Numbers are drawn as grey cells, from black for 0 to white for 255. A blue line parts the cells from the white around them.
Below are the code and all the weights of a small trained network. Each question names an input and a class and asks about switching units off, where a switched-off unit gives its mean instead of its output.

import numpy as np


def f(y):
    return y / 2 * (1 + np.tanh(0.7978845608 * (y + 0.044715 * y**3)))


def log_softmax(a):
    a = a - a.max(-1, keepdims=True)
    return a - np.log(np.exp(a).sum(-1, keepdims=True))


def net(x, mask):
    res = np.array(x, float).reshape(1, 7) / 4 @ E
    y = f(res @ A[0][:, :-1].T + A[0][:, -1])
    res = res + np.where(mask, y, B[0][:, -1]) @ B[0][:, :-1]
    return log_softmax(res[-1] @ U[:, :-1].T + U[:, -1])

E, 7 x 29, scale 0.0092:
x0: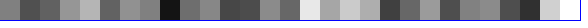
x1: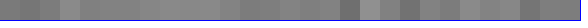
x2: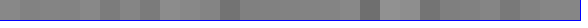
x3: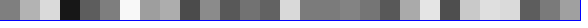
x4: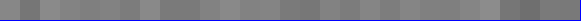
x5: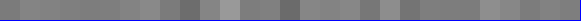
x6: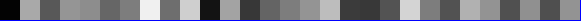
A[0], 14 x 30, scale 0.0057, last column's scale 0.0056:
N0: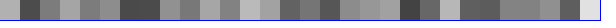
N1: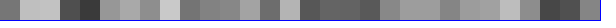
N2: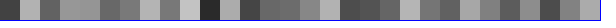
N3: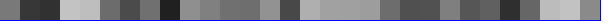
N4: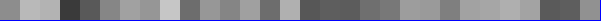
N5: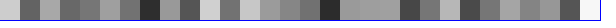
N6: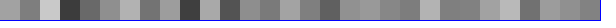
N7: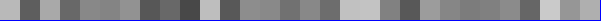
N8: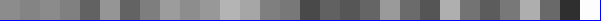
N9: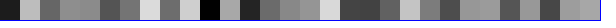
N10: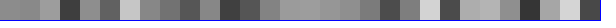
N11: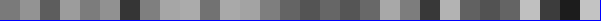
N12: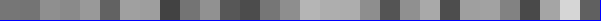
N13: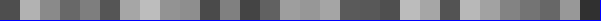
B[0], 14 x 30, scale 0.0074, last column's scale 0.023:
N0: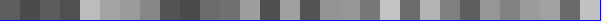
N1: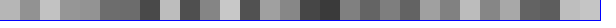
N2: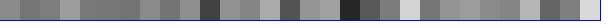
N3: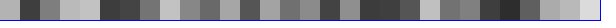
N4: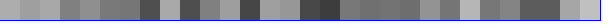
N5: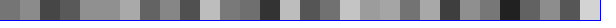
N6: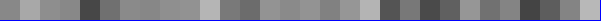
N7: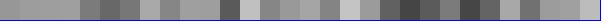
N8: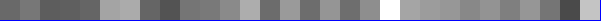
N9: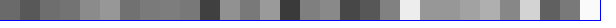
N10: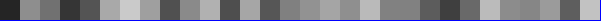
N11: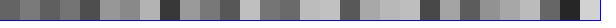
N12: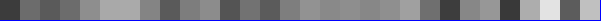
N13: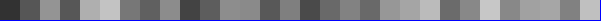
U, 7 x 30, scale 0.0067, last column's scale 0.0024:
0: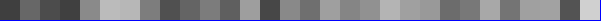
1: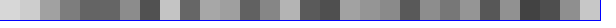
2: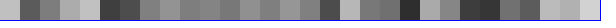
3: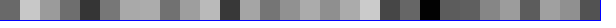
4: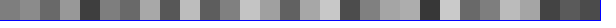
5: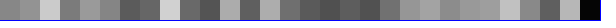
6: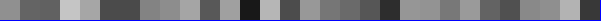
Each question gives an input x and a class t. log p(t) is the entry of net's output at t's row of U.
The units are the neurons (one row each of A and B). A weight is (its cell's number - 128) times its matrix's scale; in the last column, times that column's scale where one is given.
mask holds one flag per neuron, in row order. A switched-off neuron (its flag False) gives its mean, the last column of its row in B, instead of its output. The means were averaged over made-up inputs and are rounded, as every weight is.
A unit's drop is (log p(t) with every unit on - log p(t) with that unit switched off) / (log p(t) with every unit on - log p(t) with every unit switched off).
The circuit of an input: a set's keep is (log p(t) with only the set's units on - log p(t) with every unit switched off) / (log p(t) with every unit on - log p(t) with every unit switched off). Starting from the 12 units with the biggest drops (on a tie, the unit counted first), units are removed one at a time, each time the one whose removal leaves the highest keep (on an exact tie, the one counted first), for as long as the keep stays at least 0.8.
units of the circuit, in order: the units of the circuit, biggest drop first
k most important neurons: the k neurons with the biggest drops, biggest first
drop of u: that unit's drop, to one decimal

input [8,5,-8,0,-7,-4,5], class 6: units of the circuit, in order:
[N3]
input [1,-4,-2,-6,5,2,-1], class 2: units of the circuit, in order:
[N3; N9]
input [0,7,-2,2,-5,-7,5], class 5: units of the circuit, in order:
[N11; N5]
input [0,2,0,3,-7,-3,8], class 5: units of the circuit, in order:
[N11; N5]
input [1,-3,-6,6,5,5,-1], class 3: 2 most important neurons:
[N10; N3]
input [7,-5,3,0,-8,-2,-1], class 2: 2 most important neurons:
[N3; N11]
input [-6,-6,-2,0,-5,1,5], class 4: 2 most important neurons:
[N11; N3]
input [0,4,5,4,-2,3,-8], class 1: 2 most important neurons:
[N11; N5]
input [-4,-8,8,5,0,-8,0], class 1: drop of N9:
0.2
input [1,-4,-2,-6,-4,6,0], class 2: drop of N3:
0.7
